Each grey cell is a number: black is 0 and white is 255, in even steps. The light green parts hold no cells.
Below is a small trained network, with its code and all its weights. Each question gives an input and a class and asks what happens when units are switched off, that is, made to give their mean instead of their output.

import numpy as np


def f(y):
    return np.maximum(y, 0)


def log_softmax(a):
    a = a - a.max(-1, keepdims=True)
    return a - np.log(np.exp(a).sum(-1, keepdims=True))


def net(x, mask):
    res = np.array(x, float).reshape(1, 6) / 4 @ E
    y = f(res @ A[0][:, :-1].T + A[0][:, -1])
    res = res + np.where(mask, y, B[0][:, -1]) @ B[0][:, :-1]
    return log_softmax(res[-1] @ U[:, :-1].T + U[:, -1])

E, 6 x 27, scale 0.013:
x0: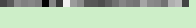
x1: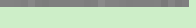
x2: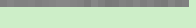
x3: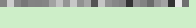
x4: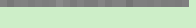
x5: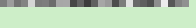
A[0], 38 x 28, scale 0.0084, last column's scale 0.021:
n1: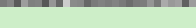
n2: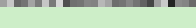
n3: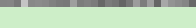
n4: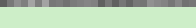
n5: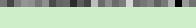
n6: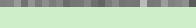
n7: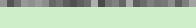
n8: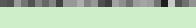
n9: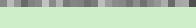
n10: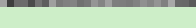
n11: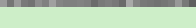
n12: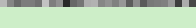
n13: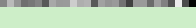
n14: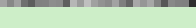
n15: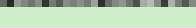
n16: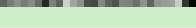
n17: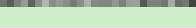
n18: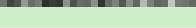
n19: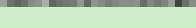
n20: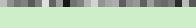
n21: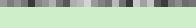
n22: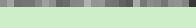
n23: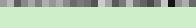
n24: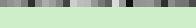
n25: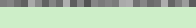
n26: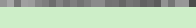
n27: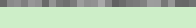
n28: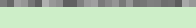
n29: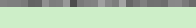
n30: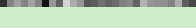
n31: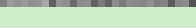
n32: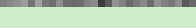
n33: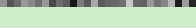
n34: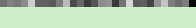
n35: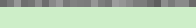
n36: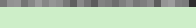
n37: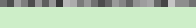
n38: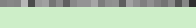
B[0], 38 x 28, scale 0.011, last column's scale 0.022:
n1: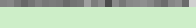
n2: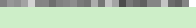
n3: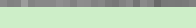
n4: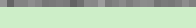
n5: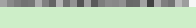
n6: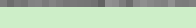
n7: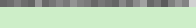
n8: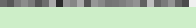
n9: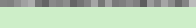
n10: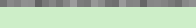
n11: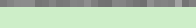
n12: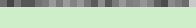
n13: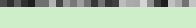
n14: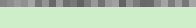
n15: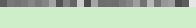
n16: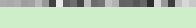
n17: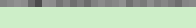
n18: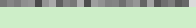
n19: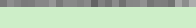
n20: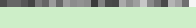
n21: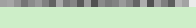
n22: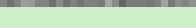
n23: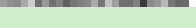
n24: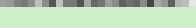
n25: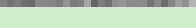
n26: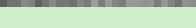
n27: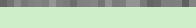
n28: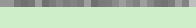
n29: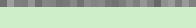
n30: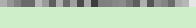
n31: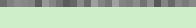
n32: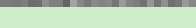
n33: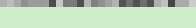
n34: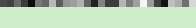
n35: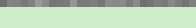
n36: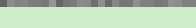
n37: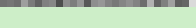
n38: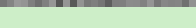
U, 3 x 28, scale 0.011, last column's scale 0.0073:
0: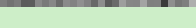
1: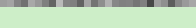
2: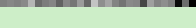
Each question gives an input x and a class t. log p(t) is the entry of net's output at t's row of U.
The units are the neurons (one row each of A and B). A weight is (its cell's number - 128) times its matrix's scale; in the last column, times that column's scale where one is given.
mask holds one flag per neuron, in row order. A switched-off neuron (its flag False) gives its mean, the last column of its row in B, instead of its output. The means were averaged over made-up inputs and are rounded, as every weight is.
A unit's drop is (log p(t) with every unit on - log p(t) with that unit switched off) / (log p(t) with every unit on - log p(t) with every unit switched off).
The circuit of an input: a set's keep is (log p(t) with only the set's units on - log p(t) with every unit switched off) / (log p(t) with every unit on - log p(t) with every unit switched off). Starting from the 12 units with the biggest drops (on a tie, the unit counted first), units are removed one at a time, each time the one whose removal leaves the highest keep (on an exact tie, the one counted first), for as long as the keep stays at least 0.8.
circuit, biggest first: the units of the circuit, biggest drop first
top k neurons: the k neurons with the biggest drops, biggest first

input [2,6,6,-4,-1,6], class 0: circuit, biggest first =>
n34
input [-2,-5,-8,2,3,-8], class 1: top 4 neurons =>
n24; n21; n34; n14
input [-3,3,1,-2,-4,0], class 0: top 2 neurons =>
n16; n24
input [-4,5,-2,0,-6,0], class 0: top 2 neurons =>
n16; n33
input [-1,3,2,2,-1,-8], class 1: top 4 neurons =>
n24; n21; n34; n14
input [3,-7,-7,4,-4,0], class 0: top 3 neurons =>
n13; n2; n33
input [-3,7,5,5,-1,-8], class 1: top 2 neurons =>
n24; n21
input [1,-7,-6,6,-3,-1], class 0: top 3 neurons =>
n13; n16; n33
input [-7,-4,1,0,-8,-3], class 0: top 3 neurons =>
n20; n12; n16
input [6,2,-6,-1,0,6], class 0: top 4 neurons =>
n34; n2; n33; n24
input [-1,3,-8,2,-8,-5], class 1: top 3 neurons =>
n24; n34; n21
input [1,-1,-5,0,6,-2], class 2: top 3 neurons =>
n34; n20; n13
